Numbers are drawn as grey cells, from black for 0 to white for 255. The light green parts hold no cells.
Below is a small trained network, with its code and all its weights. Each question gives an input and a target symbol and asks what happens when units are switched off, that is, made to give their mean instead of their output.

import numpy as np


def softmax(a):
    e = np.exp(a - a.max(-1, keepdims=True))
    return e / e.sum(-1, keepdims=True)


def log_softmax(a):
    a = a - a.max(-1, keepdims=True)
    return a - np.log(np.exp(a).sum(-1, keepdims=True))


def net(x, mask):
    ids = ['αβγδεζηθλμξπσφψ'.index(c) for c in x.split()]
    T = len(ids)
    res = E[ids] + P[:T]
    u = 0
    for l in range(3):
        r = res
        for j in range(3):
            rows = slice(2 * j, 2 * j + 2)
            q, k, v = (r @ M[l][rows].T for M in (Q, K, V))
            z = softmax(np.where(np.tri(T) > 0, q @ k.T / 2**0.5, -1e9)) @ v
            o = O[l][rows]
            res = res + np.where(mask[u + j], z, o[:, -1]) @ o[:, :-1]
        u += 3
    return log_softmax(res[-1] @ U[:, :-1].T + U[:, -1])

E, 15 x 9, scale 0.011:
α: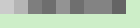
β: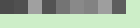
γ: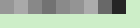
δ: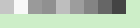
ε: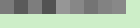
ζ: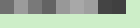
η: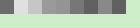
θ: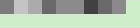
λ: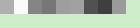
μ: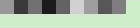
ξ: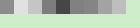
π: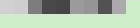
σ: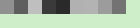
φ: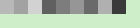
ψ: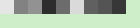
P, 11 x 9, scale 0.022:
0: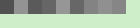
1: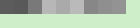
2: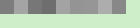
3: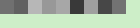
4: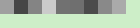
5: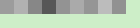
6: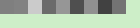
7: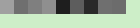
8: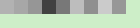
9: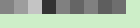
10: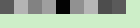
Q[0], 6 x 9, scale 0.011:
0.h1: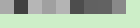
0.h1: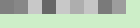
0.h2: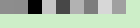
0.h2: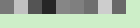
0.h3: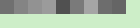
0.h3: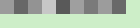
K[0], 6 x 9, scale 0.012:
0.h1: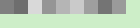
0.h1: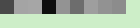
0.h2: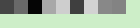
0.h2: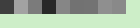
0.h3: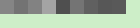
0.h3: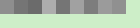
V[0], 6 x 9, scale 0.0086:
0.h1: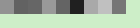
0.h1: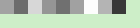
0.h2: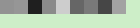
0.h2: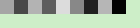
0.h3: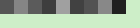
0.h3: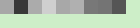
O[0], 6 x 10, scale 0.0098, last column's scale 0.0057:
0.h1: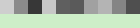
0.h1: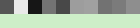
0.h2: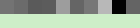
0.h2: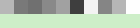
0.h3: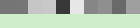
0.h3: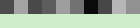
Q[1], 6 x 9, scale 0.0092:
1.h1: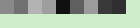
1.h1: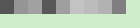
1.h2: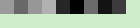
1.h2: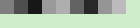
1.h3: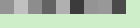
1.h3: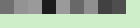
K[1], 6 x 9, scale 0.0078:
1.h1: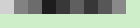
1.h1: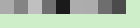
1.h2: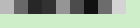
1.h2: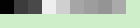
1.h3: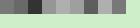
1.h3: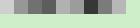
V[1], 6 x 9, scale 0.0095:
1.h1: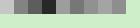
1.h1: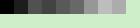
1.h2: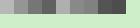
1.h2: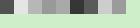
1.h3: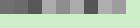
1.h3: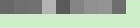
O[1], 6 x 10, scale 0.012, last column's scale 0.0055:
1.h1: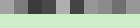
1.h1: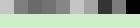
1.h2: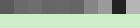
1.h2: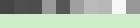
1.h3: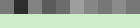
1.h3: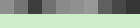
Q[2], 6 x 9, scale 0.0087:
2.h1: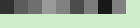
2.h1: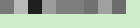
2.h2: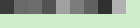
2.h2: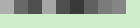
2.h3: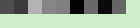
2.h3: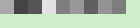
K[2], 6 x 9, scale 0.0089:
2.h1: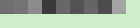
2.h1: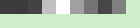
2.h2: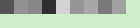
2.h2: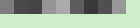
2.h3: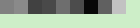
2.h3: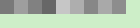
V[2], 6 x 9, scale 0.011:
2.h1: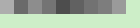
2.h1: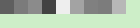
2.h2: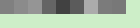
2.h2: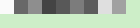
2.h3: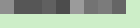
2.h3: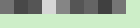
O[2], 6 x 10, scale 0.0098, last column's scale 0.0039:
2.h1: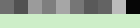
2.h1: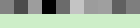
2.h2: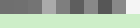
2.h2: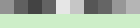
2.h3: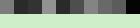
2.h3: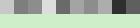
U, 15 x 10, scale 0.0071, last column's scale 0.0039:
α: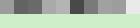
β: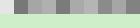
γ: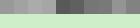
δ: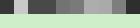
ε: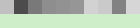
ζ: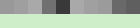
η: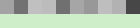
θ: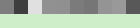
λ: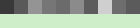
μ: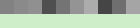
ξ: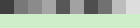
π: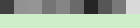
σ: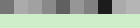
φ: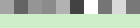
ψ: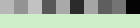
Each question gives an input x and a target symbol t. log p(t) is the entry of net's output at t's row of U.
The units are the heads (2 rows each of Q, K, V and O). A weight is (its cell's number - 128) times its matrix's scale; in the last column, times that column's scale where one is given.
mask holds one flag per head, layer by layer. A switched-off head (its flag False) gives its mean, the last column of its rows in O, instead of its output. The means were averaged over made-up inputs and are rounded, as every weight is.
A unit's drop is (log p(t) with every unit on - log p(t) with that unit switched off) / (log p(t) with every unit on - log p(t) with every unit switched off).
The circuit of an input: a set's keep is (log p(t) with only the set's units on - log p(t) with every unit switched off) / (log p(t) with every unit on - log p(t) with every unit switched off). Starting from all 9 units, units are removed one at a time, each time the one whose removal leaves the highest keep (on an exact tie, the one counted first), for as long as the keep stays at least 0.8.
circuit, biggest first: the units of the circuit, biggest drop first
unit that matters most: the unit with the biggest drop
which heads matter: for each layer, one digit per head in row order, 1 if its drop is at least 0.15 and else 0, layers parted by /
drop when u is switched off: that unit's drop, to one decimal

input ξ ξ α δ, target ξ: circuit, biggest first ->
(0.h2 1.h2)
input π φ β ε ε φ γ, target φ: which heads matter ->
110 / 010 / 000
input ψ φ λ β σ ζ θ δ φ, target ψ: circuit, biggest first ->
(0.h3 1.h2)
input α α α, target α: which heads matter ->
111 / 000 / 100
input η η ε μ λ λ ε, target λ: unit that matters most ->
0.h2
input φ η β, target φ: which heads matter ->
011 / 010 / 001
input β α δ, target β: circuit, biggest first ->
(0.h3 1.h1)
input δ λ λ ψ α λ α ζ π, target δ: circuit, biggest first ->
(0.h2 2.h3 0.h3)
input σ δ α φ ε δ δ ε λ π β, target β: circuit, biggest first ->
(0.h3 0.h1 2.h3 1.h1)
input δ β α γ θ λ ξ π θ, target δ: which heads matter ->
011 / 010 / 101
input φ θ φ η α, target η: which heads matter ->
101 / 110 / 011
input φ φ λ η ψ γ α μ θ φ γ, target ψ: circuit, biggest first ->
(1.h2 0.h1)
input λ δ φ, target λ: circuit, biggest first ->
(0.h2 1.h2)
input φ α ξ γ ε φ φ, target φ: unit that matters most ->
0.h2
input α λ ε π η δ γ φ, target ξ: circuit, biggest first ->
(0.h3 1.h2)
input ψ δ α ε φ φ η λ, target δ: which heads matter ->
101 / 010 / 101
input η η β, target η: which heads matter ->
101 / 110 / 000
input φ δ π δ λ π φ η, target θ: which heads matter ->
100 / 000 / 100
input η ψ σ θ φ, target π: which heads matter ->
101 / 010 / 000
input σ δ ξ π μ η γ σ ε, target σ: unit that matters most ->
0.h3
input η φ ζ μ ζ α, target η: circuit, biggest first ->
(0.h3 1.h1 1.h2)
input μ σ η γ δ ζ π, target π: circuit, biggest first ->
(0.h2 1.h1)
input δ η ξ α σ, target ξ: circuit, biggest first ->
(1.h2 0.h3 1.h1)
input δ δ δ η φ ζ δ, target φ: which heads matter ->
011 / 010 / 000
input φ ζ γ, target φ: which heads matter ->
011 / 010 / 001
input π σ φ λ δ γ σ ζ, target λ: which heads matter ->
001 / 110 / 100
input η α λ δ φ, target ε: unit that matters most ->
2.h1
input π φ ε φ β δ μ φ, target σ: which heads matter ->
001 / 110 / 001
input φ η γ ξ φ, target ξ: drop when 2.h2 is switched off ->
-0.1
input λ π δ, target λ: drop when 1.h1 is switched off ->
0.0
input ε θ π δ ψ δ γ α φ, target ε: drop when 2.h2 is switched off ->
0.2
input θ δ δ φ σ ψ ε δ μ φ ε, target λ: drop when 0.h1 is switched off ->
0.3
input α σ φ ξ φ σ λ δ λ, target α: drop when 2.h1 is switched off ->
0.5
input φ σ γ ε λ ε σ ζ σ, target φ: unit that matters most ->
0.h3
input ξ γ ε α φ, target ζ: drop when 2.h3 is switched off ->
0.2
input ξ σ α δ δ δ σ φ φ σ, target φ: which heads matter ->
010 / 000 / 000
